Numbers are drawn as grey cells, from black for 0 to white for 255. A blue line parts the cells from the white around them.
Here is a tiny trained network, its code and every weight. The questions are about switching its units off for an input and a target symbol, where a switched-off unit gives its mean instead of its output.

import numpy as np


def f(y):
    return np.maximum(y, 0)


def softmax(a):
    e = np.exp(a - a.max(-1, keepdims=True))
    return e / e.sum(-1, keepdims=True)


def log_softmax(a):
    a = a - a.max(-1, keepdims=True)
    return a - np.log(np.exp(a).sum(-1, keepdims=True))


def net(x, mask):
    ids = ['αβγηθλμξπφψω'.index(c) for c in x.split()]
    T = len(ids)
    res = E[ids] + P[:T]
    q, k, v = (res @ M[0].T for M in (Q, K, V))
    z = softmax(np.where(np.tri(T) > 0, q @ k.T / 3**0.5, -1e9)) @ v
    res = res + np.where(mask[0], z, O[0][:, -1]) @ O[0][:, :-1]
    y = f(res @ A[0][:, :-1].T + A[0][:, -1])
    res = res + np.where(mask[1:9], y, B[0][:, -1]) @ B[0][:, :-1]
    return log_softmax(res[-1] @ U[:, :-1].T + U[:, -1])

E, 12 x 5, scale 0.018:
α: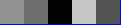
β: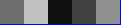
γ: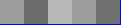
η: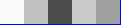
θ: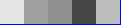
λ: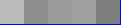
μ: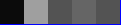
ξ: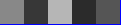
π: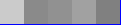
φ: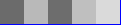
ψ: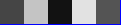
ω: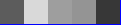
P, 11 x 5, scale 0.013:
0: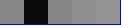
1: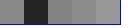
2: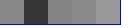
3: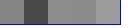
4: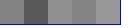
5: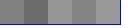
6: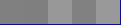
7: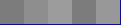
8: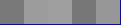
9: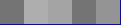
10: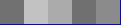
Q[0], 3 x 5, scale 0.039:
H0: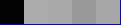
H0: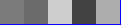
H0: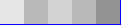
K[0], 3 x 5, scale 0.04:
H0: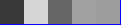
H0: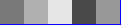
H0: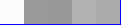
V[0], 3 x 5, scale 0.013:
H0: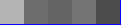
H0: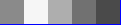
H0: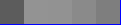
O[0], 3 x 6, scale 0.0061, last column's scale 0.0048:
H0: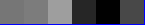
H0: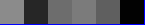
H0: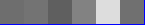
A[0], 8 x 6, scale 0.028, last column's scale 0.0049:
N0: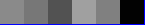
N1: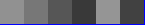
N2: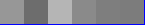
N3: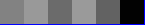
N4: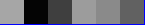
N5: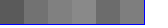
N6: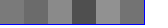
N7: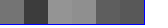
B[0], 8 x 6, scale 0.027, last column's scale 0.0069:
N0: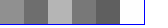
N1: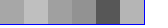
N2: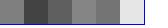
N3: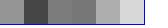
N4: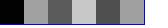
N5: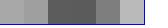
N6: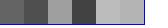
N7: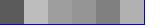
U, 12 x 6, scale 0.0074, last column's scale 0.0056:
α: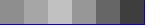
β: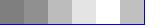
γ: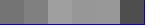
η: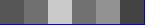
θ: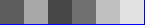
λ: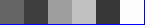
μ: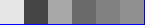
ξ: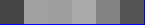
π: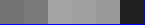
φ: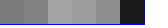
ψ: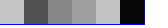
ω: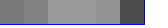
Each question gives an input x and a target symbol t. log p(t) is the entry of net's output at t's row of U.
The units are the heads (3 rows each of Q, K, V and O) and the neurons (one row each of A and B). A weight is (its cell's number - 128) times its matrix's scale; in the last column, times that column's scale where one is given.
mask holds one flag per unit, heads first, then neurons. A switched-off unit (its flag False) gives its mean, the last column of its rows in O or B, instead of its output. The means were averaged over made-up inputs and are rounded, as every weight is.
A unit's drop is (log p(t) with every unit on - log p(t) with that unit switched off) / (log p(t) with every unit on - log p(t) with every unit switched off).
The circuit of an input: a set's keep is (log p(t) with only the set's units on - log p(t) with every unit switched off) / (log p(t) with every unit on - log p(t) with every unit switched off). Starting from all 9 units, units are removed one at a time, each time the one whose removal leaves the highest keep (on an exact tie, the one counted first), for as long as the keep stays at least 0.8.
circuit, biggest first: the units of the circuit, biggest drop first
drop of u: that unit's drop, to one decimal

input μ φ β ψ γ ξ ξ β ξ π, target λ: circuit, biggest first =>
H0, N2, N4
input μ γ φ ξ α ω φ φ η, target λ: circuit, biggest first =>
H0, N4
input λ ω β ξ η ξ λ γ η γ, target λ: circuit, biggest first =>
N2, H0
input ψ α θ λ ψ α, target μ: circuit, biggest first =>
H0, N3
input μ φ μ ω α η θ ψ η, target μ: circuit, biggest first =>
H0, N4
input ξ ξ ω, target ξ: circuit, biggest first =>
H0, N7, N4, N0
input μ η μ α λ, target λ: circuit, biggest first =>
N2, H0
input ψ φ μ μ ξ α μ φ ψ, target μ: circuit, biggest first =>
N3, N0
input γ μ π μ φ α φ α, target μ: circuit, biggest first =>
H0, N3, N4
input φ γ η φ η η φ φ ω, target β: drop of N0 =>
0.1
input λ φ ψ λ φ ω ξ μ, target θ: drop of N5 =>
0.3
